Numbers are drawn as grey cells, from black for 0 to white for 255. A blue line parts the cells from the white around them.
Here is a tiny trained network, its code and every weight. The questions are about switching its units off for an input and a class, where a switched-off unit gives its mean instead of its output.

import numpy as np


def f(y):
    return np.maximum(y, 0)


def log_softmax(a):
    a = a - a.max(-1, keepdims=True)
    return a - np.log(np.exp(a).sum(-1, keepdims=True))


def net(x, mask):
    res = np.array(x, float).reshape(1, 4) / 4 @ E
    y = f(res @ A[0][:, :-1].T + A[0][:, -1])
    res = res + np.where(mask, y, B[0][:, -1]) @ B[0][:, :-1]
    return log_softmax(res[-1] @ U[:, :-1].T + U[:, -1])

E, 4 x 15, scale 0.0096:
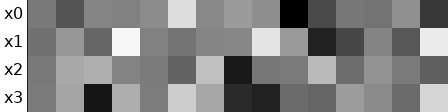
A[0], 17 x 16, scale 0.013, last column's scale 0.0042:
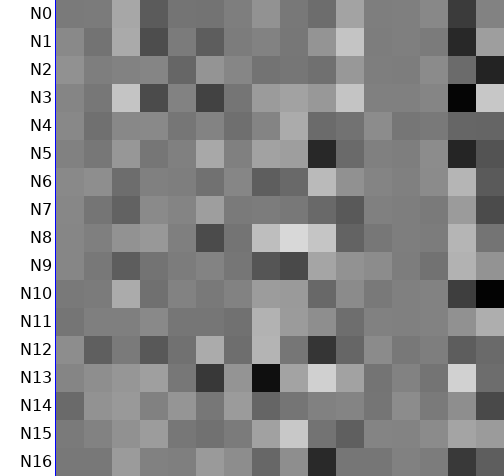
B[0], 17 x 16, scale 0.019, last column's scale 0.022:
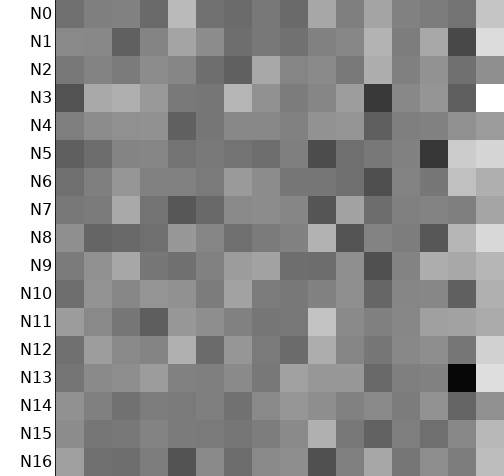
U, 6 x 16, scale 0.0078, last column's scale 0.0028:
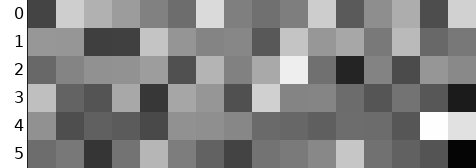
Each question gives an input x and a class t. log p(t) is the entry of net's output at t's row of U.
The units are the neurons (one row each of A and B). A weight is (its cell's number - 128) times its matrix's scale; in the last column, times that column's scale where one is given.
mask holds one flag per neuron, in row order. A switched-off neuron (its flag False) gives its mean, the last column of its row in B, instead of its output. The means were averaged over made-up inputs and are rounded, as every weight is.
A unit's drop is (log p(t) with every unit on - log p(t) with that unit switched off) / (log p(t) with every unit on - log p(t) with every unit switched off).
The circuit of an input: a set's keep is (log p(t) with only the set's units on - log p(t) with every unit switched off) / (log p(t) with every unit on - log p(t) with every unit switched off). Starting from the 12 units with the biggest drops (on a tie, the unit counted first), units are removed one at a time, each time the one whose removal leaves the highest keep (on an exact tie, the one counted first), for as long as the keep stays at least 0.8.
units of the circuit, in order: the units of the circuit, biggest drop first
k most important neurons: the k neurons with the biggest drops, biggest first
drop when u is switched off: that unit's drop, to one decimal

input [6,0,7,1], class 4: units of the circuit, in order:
[N13, N3]
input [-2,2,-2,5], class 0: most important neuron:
[N8]
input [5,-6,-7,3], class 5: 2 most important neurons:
[N3, N12]
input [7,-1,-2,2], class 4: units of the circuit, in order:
[N3, N5]
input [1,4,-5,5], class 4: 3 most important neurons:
[N3, N13, N12]
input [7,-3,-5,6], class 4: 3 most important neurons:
[N3, N13, N5]
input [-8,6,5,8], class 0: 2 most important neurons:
[N13, N9]
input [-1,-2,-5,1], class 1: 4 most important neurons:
[N3, N5, N13, N6]
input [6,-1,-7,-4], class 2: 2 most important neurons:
[N5, N12]
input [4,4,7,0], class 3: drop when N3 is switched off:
0.3
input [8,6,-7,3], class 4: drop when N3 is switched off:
0.5
